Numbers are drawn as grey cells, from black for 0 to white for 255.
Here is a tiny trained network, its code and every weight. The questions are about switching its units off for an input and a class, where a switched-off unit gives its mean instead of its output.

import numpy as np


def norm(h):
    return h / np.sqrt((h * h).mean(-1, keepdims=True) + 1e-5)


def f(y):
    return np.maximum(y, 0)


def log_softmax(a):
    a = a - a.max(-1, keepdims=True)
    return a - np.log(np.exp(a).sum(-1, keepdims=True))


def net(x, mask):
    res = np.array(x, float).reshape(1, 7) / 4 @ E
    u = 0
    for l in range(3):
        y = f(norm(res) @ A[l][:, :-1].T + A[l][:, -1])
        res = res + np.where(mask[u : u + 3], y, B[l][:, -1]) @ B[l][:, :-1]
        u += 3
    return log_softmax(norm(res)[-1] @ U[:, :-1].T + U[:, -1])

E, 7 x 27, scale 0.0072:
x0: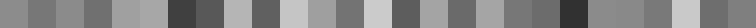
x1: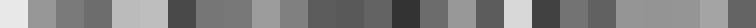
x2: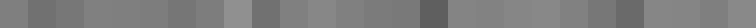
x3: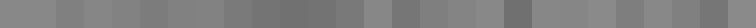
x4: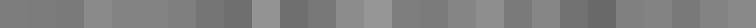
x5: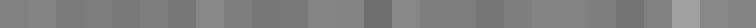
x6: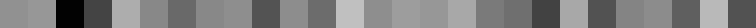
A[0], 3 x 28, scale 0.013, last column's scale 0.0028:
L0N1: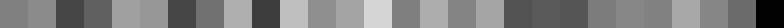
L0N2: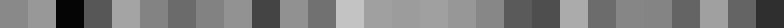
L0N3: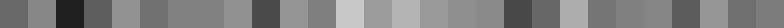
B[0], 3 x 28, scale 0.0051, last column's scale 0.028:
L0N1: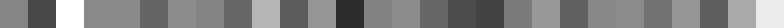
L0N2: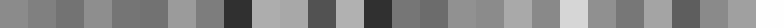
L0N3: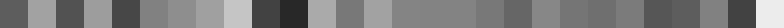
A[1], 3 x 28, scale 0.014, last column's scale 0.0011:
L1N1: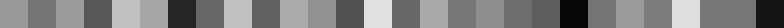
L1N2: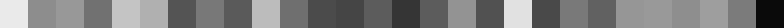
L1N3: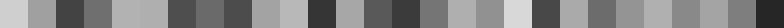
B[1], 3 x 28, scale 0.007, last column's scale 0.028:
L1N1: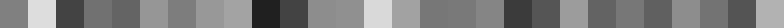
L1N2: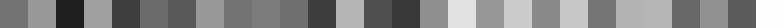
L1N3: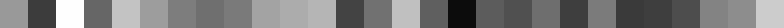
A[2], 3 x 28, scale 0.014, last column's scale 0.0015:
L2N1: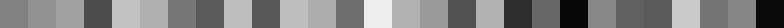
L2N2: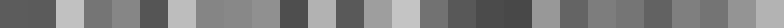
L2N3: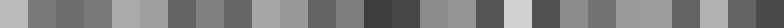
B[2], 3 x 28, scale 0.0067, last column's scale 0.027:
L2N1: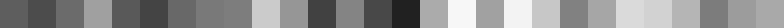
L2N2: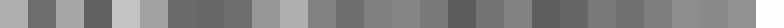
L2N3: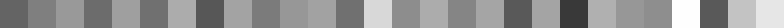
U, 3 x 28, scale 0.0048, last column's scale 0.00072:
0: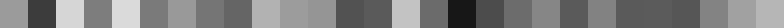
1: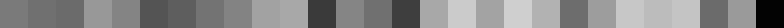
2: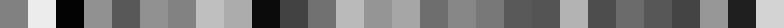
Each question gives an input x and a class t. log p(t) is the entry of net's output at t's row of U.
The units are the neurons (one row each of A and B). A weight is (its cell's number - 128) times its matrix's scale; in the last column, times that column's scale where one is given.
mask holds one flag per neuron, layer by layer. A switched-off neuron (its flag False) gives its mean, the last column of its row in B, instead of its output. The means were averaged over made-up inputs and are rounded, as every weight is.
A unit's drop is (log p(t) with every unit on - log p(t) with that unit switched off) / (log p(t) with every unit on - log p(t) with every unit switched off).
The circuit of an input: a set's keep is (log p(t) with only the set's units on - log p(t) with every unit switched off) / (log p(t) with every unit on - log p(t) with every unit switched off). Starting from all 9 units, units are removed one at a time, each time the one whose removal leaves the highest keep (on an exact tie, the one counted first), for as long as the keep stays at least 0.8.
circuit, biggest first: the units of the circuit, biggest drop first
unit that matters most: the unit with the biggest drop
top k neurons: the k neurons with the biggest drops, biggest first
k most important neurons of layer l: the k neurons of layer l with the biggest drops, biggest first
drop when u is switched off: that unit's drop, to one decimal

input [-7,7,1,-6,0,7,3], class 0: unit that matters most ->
L1N3
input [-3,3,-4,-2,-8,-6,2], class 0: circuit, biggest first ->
[L1N3, L0N1]
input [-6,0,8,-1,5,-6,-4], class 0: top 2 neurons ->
[L1N2, L0N1]
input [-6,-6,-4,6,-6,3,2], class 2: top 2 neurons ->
[L0N1, L1N3]
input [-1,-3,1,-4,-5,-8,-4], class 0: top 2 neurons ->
[L1N2, L1N1]
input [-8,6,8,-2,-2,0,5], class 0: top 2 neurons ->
[L1N3, L0N1]
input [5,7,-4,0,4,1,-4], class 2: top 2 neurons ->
[L0N2, L1N1]
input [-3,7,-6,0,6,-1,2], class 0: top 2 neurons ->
[L1N3, L0N1]
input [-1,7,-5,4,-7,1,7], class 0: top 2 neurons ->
[L1N3, L0N2]
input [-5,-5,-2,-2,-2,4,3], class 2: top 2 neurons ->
[L1N3, L0N1]
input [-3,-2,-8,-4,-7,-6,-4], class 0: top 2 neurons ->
[L1N2, L1N3]
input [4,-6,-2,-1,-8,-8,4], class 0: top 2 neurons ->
[L0N1, L1N2]
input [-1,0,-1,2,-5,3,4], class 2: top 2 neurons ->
[L0N3, L1N3]
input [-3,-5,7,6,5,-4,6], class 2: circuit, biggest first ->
[L0N3]
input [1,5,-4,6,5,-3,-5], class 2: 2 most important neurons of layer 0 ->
[L0N2, L0N1]
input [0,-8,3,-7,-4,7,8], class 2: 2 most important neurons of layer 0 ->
[L0N3, L0N2]
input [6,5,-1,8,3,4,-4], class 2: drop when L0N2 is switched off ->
1.0
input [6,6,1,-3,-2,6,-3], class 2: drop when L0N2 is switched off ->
1.0
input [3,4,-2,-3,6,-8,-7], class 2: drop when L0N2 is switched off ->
1.1
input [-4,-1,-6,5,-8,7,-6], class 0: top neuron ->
[L1N2]
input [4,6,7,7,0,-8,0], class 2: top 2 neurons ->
[L0N2, L1N1]
